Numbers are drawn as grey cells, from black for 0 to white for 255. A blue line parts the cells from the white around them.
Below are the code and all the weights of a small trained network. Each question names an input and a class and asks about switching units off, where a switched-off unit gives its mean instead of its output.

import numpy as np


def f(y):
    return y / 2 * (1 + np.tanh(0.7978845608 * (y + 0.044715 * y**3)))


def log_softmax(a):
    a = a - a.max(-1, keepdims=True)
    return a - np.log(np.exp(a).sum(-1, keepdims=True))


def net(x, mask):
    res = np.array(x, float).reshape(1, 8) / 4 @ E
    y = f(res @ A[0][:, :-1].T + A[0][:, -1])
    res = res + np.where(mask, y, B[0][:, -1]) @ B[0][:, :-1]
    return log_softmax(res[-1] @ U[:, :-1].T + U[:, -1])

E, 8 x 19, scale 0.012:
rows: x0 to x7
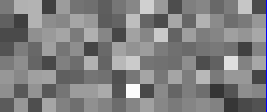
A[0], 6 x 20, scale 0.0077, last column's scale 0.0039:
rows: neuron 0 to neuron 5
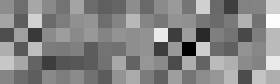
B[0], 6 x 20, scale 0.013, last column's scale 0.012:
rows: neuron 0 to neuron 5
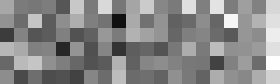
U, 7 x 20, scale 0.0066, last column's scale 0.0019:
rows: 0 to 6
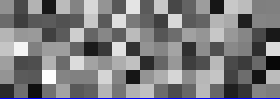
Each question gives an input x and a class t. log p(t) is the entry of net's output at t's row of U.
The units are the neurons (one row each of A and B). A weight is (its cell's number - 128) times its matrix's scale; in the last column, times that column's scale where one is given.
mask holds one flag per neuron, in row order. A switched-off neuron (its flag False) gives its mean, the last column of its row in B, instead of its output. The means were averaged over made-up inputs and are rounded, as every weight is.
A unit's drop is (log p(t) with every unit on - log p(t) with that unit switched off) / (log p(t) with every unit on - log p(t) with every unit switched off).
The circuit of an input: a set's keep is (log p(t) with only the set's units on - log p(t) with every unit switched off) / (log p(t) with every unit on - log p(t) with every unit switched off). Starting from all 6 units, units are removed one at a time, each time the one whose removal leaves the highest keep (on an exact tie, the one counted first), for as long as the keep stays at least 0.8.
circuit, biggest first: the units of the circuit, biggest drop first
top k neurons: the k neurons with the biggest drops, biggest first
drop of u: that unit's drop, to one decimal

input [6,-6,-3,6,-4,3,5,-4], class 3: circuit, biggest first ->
[neuron 4]
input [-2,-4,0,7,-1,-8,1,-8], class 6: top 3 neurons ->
[neuron 2; neuron 1; neuron 3]
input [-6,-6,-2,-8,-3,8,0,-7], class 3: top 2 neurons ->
[neuron 4; neuron 0]
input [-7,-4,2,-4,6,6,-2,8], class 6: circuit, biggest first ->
[neuron 2; neuron 3]
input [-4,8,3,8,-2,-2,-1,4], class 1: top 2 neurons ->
[neuron 5; neuron 1]
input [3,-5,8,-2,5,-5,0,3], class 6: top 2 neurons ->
[neuron 2; neuron 1]
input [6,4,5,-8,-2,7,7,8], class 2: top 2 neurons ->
[neuron 0; neuron 3]
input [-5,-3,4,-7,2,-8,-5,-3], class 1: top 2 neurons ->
[neuron 1; neuron 5]
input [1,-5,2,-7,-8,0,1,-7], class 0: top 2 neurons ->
[neuron 3; neuron 1]
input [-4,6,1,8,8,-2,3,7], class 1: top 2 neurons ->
[neuron 5; neuron 0]
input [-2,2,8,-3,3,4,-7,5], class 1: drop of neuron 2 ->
0.1
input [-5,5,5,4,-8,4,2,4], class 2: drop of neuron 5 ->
-0.1
